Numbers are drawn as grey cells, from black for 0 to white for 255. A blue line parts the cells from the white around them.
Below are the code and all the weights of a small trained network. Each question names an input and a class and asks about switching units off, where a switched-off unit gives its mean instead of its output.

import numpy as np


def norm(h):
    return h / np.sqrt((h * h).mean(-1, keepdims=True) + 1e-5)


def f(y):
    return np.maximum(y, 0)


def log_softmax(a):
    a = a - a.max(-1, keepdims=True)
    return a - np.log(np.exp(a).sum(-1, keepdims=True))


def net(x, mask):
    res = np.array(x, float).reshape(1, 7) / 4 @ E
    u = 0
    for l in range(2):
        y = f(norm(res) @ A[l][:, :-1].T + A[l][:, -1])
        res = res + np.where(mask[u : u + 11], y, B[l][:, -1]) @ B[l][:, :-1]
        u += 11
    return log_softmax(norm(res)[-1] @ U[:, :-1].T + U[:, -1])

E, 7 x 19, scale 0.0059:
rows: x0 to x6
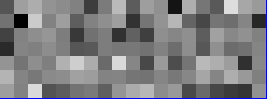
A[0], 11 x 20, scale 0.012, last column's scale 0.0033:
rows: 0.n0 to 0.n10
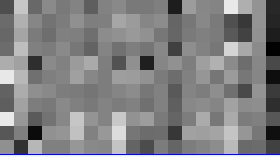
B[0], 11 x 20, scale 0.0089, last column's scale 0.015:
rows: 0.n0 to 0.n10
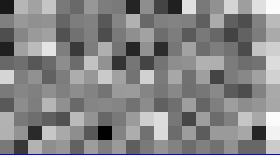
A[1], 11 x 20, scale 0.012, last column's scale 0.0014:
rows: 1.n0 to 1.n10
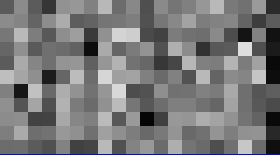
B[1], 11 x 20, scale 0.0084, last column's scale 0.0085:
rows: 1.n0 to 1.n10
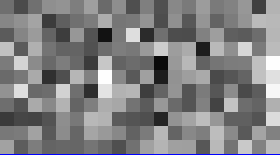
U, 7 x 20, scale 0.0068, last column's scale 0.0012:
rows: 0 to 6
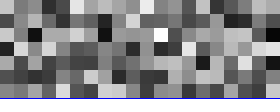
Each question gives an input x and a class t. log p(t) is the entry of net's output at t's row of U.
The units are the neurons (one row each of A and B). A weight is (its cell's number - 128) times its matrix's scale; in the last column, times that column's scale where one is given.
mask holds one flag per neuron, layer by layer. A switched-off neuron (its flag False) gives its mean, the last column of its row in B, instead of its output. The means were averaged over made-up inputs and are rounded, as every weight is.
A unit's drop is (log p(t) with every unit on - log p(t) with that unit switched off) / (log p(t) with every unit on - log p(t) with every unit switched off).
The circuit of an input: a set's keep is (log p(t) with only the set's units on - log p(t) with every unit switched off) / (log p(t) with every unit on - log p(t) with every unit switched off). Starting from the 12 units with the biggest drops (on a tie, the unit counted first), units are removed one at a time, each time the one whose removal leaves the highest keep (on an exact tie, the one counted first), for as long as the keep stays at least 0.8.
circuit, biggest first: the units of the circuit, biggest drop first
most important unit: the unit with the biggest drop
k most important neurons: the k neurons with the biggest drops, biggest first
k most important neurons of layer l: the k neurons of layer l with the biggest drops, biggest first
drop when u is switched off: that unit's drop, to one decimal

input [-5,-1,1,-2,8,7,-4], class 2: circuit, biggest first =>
[0.n9]
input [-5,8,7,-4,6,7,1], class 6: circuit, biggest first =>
[0.n10; 1.n6]
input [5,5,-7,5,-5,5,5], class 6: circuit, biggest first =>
[0.n0; 0.n8]
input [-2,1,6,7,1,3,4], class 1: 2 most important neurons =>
[0.n0; 0.n4]
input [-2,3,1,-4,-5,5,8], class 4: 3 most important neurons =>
[0.n0; 0.n8; 0.n10]
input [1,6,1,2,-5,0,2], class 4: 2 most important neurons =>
[0.n0; 0.n10]
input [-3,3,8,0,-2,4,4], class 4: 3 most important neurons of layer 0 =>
[0.n0; 0.n4; 0.n10]
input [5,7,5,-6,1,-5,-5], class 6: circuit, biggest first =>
[0.n10; 1.n6]
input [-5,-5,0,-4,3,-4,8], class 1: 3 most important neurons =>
[0.n1; 1.n2; 0.n2]
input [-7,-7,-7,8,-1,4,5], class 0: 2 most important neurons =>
[0.n5; 1.n5]
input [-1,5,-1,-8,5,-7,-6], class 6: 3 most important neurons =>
[0.n10; 1.n6; 0.n0]
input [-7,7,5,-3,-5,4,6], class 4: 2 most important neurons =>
[0.n4; 0.n10]
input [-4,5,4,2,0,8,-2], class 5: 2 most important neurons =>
[0.n4; 1.n8]
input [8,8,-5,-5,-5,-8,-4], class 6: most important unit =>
1.n6
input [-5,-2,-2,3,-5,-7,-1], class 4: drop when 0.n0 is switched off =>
0.3
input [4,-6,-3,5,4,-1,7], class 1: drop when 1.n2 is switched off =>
0.1
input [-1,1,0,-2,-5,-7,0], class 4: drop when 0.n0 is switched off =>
0.3
